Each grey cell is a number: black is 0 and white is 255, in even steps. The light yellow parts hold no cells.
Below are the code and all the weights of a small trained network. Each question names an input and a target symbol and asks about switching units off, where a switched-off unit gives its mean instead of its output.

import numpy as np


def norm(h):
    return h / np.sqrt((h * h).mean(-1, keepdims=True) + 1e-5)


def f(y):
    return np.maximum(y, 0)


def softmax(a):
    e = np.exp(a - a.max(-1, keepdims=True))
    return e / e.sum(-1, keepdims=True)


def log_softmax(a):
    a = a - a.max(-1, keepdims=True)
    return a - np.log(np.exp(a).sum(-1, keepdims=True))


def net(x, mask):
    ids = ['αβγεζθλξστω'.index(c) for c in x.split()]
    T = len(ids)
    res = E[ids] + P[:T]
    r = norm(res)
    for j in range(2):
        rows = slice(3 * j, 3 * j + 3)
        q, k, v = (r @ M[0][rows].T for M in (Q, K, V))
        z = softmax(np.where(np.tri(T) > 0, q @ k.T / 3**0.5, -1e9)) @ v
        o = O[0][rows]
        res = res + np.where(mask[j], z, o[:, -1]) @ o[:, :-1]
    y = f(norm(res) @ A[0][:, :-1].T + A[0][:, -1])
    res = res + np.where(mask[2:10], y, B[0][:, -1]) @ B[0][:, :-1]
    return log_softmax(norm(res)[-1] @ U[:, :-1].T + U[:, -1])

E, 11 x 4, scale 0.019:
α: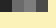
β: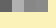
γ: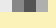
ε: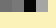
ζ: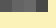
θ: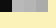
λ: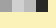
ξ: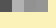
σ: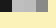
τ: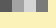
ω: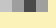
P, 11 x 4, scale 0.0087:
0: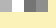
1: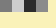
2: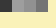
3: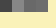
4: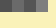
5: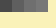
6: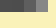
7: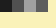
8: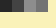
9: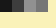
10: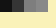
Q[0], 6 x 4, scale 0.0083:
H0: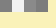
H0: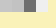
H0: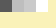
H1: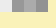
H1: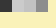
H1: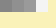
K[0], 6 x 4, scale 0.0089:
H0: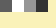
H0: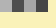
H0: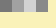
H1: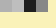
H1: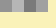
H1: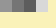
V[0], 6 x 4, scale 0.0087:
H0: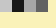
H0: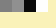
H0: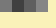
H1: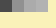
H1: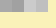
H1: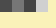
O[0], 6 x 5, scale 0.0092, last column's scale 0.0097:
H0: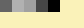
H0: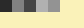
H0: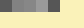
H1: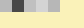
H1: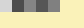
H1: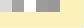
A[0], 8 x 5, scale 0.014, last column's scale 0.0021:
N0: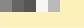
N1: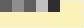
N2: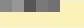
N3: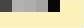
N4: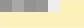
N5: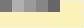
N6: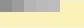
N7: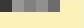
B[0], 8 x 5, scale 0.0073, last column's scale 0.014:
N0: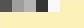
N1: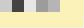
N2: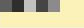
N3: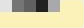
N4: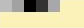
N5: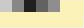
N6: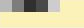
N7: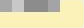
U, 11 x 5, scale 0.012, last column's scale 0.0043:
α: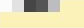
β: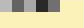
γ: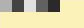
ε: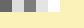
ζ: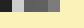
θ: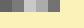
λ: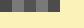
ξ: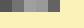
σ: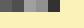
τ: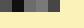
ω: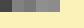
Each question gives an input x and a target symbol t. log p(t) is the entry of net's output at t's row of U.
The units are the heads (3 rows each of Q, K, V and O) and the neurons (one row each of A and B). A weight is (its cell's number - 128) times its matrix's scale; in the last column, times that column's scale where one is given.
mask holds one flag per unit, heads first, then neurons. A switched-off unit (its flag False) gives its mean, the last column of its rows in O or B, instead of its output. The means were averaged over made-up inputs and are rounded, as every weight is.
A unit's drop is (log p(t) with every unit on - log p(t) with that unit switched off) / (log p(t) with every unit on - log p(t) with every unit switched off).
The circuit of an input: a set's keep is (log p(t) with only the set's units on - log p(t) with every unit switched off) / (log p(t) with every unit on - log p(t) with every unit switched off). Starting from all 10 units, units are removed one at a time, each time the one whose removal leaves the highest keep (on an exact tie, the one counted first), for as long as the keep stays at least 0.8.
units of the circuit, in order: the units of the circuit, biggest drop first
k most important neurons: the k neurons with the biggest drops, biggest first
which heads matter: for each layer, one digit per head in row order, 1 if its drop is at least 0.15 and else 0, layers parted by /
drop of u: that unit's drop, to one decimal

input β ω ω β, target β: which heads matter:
10
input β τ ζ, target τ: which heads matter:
10
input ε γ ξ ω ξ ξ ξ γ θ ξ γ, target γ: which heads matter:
10
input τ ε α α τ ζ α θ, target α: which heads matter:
10
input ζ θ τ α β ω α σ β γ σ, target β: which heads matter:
00
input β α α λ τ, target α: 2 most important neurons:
[N0 N1]
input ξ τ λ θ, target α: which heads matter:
00
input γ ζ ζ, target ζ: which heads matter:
01
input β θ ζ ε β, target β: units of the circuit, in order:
[N0]
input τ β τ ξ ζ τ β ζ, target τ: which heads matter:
00
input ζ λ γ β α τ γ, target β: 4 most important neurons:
[N2 N0 N6 N7]
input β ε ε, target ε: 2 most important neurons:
[N7 N1]
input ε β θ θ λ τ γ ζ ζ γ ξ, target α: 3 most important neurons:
[N6 N3 N2]
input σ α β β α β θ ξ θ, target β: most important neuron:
[N3]
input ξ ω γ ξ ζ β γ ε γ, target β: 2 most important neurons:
[N0 N1]
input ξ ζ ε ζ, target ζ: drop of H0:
-0.1
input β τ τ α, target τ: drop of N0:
0.5
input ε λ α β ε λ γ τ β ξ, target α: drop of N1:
0.0
